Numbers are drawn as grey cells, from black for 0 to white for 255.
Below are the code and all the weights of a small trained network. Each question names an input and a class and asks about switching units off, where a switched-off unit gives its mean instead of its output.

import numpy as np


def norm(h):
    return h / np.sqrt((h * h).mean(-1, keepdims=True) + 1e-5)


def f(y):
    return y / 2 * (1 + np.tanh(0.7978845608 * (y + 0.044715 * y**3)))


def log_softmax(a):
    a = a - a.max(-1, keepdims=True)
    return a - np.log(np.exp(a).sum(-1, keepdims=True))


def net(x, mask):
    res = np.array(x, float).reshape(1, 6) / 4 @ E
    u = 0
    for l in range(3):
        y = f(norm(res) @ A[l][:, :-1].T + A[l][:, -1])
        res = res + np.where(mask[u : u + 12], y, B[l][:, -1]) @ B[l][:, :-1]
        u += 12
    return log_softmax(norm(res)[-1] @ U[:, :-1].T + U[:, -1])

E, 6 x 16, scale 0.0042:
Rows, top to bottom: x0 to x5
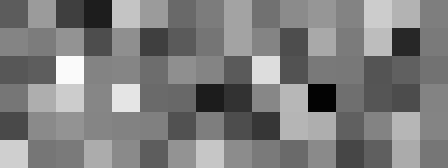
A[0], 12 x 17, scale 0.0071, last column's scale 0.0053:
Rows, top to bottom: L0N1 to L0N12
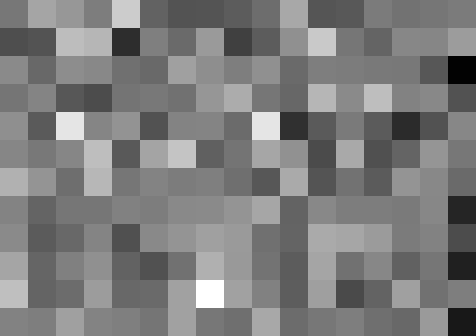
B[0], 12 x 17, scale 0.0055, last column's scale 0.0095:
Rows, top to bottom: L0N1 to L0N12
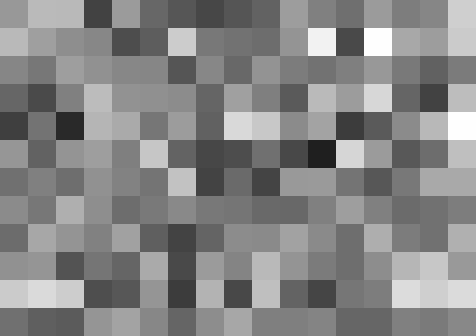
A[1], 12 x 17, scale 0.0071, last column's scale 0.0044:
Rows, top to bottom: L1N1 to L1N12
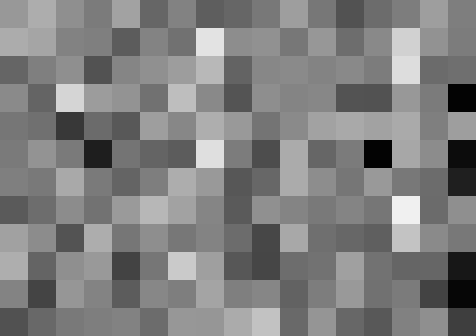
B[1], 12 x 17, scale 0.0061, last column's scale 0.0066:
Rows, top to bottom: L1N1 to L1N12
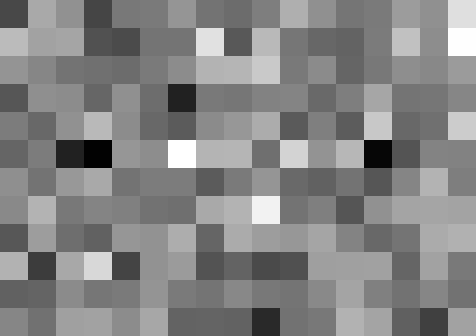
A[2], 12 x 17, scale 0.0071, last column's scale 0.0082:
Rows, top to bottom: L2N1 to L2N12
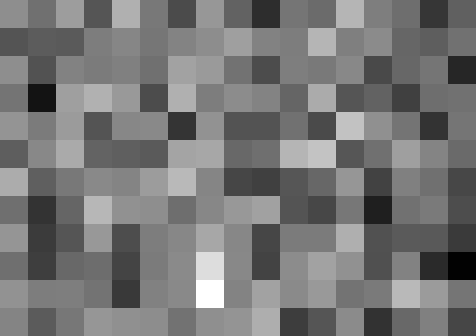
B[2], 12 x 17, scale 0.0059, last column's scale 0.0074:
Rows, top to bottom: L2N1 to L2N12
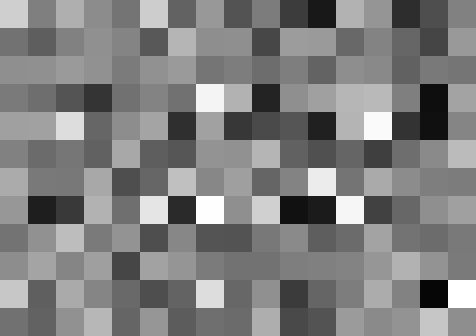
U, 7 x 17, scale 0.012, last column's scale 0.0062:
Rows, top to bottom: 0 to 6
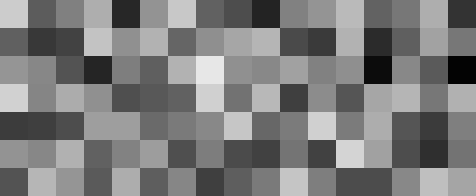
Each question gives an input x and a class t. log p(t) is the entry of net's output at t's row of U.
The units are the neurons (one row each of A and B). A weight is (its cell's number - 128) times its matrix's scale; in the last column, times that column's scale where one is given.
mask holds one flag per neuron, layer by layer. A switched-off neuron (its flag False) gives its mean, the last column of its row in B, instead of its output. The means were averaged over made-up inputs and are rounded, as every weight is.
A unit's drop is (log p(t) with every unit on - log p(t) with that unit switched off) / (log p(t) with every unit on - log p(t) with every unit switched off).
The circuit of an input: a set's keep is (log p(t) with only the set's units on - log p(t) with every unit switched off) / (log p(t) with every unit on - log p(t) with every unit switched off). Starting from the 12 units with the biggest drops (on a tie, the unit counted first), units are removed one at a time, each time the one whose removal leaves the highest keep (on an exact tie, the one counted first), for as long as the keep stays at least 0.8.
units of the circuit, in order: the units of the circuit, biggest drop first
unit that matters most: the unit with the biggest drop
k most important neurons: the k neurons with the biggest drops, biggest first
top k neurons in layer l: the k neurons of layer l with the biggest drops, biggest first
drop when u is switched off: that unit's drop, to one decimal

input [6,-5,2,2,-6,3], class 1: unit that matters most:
L0N2
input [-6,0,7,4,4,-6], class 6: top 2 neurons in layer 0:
[L0N1 L0N4]
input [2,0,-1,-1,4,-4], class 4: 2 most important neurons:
[L0N11 L1N2]
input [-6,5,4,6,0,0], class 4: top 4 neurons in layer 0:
[L0N5 L0N11 L0N1 L0N10]
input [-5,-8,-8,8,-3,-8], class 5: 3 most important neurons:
[L0N6 L0N5 L2N5]
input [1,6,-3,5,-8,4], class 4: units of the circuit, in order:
[L0N11 L1N2]
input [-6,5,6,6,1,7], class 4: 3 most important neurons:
[L0N5 L2N4 L0N11]
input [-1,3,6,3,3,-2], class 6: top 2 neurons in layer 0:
[L0N1 L0N4]
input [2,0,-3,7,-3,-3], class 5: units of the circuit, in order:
[L0N5 L0N11]
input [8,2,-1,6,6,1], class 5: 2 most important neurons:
[L0N5 L0N1]
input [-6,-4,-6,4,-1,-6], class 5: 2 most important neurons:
[L0N6 L0N5]
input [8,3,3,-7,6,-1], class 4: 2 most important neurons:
[L0N4 L0N11]
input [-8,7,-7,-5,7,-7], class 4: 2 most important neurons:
[L0N11 L0N4]
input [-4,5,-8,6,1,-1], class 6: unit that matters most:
L0N6
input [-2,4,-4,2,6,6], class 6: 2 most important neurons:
[L0N7 L0N1]
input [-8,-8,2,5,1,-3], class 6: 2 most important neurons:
[L0N2 L0N5]
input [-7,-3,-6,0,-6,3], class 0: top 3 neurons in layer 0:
[L0N6 L0N7 L0N5]
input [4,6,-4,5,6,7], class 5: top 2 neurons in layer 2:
[L2N1 L2N5]
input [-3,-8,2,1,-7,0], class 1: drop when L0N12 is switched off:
0.0
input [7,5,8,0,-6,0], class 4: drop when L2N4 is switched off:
0.1
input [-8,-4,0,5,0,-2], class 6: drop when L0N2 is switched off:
0.1
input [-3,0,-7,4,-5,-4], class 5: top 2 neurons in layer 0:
[L0N5 L0N6]
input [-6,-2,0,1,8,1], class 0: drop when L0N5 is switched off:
0.3
